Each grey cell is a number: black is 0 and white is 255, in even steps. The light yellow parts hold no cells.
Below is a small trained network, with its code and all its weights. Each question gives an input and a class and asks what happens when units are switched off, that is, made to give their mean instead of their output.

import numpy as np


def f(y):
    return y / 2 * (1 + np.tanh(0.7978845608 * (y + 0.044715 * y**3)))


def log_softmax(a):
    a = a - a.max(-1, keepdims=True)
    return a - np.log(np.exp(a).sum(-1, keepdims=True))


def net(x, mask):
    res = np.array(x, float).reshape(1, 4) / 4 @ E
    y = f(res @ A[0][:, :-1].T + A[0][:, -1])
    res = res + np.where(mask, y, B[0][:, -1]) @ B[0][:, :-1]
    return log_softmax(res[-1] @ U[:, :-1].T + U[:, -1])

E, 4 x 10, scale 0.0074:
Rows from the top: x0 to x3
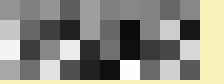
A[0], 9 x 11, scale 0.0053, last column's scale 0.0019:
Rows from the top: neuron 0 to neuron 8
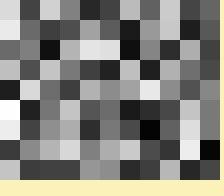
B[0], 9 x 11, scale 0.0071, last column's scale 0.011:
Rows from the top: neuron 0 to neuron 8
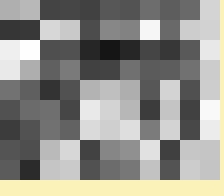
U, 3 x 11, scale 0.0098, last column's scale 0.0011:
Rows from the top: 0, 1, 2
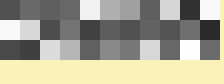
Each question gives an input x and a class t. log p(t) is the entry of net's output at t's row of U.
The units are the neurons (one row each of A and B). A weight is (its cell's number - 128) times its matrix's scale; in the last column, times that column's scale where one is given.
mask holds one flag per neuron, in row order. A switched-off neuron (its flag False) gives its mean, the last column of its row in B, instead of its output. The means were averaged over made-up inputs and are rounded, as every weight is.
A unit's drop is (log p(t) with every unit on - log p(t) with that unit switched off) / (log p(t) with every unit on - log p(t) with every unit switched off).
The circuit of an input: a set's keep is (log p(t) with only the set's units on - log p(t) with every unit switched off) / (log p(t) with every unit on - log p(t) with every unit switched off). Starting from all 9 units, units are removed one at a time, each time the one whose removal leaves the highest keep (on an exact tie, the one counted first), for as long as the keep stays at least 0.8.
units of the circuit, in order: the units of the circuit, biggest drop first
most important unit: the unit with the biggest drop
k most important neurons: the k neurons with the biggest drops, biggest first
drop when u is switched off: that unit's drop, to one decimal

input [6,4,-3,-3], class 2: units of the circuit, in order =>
[neuron 5; neuron 1]
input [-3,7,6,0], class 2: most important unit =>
neuron 1
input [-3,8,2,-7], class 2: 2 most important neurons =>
[neuron 1; neuron 8]
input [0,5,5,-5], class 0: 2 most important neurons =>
[neuron 5; neuron 6]
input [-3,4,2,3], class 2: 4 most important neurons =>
[neuron 2; neuron 1; neuron 8; neuron 4]
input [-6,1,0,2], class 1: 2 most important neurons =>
[neuron 5; neuron 6]
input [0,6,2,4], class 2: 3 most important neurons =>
[neuron 1; neuron 2; neuron 8]
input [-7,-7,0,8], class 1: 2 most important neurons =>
[neuron 3; neuron 0]
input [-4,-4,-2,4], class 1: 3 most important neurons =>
[neuron 1; neuron 8; neuron 6]
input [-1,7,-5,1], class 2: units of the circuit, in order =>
[neuron 1; neuron 8]
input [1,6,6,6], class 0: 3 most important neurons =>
[neuron 6; neuron 5; neuron 2]
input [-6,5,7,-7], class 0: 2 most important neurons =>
[neuron 5; neuron 6]
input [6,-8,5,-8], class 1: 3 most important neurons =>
[neuron 2; neuron 1; neuron 8]
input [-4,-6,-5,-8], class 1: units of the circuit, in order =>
[neuron 2]
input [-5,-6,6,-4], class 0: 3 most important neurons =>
[neuron 5; neuron 6; neuron 1]
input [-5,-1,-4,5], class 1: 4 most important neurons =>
[neuron 6; neuron 5; neuron 0; neuron 3]
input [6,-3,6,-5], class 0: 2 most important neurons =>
[neuron 5; neuron 6]
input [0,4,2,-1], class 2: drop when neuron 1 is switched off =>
0.1
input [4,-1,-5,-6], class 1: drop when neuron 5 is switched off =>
0.6
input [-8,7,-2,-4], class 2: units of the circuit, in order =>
[neuron 1]
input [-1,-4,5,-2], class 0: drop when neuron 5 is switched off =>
0.3
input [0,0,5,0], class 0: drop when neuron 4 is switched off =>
0.0
